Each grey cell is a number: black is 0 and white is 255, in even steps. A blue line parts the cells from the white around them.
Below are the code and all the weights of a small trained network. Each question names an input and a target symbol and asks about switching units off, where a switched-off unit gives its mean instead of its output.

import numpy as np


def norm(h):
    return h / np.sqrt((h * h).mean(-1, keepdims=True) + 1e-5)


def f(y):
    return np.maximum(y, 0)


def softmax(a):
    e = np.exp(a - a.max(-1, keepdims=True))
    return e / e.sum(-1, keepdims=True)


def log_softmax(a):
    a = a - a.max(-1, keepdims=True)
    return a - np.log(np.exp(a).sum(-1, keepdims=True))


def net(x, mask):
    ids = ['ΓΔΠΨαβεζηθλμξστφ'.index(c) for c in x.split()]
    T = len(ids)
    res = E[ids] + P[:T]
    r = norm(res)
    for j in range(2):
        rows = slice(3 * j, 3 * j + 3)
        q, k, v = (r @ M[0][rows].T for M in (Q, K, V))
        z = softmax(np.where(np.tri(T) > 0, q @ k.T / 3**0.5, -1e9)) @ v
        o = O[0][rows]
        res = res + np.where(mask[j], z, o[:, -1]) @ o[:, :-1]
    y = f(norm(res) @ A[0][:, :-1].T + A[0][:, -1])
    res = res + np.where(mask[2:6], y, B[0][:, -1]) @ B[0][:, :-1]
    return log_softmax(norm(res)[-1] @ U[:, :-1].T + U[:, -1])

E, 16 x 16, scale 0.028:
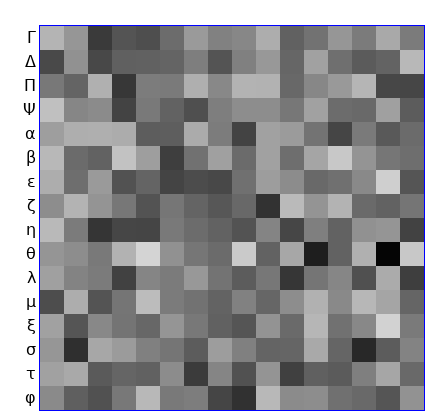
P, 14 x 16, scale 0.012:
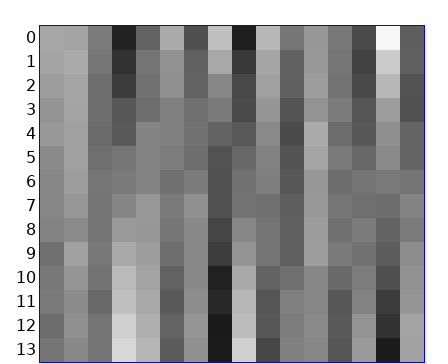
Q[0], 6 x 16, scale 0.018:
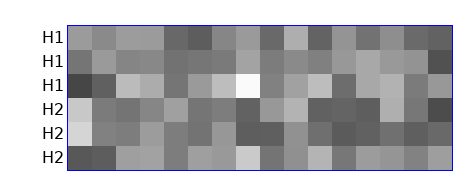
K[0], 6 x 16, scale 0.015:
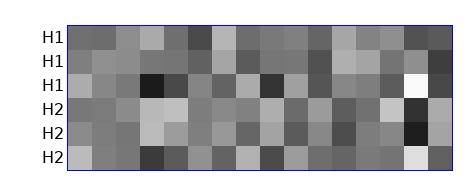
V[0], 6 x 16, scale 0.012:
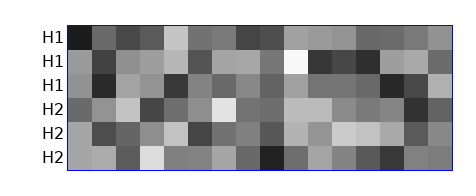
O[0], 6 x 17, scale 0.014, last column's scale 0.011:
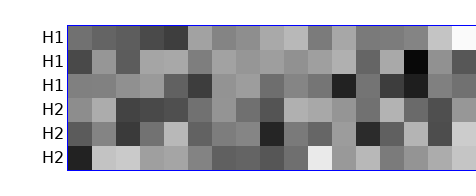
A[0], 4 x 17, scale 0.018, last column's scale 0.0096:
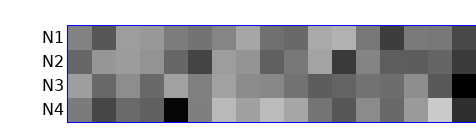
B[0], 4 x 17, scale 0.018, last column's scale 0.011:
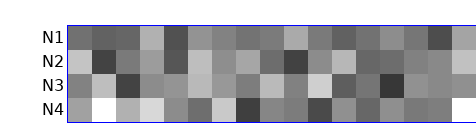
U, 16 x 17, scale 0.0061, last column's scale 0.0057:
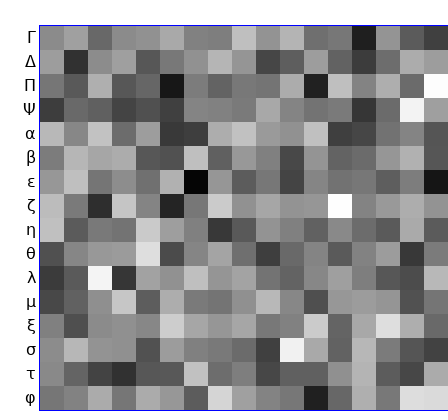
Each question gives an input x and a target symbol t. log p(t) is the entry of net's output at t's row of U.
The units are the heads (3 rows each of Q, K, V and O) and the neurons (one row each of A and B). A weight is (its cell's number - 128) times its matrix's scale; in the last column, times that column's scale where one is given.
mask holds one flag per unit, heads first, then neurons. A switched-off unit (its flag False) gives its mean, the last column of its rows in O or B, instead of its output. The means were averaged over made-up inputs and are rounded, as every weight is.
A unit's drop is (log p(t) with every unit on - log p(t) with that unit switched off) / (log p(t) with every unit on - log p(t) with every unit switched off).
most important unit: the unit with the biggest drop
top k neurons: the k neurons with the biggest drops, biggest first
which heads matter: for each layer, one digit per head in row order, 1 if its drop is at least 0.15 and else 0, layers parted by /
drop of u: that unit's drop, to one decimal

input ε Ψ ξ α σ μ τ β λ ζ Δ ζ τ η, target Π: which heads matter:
10
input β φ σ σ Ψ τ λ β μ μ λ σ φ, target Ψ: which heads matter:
11
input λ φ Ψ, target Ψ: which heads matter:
11
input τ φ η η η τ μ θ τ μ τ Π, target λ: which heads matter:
10
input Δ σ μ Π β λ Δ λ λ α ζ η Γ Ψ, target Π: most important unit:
H1
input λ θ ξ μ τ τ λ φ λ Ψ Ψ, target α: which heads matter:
11
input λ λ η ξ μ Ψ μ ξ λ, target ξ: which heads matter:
10
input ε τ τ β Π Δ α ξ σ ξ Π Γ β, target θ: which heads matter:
01
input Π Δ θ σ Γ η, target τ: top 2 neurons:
(N4; N2)
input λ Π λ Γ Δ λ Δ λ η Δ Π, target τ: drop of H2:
0.9
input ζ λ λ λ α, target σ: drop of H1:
0.1
